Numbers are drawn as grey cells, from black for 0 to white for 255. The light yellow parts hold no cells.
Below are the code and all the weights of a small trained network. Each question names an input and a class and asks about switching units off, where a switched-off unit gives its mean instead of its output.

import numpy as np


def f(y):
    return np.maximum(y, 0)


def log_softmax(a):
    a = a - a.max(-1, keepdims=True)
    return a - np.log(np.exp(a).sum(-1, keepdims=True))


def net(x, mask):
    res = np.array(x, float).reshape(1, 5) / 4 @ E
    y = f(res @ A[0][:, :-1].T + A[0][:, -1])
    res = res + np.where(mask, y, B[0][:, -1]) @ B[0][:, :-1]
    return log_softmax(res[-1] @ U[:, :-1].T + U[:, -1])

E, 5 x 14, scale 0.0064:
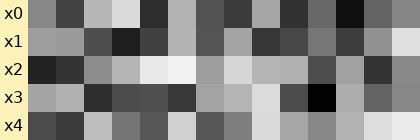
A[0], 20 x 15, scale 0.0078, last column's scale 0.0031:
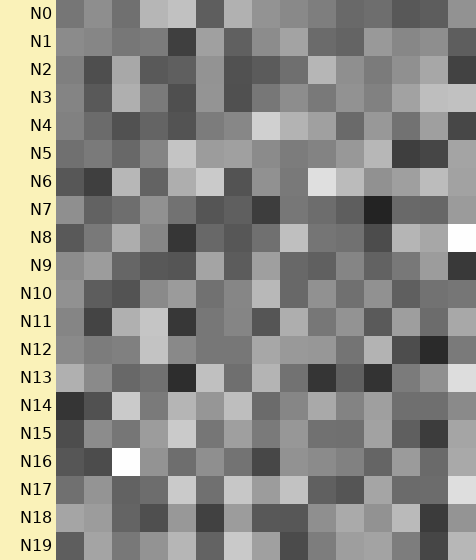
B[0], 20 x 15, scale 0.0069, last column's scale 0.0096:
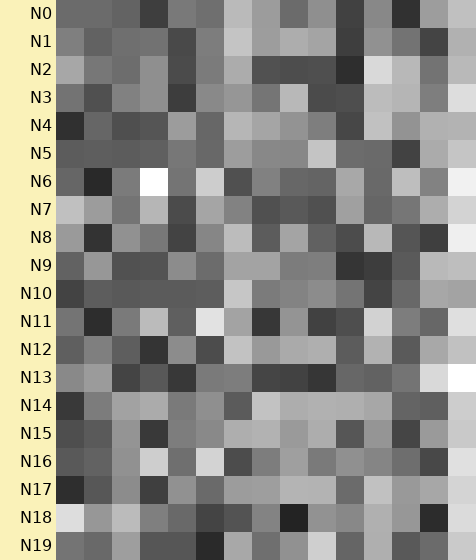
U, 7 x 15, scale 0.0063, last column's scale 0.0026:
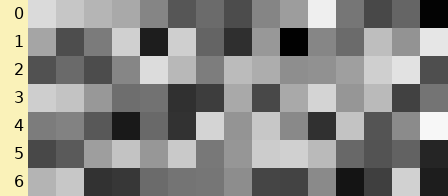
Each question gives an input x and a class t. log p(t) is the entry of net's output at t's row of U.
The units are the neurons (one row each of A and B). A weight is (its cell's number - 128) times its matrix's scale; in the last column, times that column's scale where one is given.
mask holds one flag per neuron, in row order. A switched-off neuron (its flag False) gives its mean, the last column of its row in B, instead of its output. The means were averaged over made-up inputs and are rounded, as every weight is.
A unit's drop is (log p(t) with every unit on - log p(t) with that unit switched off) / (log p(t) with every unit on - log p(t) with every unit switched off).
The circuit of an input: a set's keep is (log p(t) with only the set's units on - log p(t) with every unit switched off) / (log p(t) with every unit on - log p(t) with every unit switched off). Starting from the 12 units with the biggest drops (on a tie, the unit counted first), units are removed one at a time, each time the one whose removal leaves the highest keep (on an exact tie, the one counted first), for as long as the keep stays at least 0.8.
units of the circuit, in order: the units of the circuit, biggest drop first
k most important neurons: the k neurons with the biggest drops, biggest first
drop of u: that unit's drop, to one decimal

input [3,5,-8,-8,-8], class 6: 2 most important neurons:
(N6, N9)
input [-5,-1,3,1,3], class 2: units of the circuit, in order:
(N6, N8)
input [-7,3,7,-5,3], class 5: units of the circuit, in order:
(N14)
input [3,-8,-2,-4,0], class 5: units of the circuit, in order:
(N13, N14)
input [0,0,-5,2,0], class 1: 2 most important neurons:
(N12, N19)
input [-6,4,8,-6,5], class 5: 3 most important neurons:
(N14, N13, N6)
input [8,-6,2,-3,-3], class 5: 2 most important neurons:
(N13, N14)
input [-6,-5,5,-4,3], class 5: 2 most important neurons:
(N6, N14)
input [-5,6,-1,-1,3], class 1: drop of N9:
-0.1
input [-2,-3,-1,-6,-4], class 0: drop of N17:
0.3
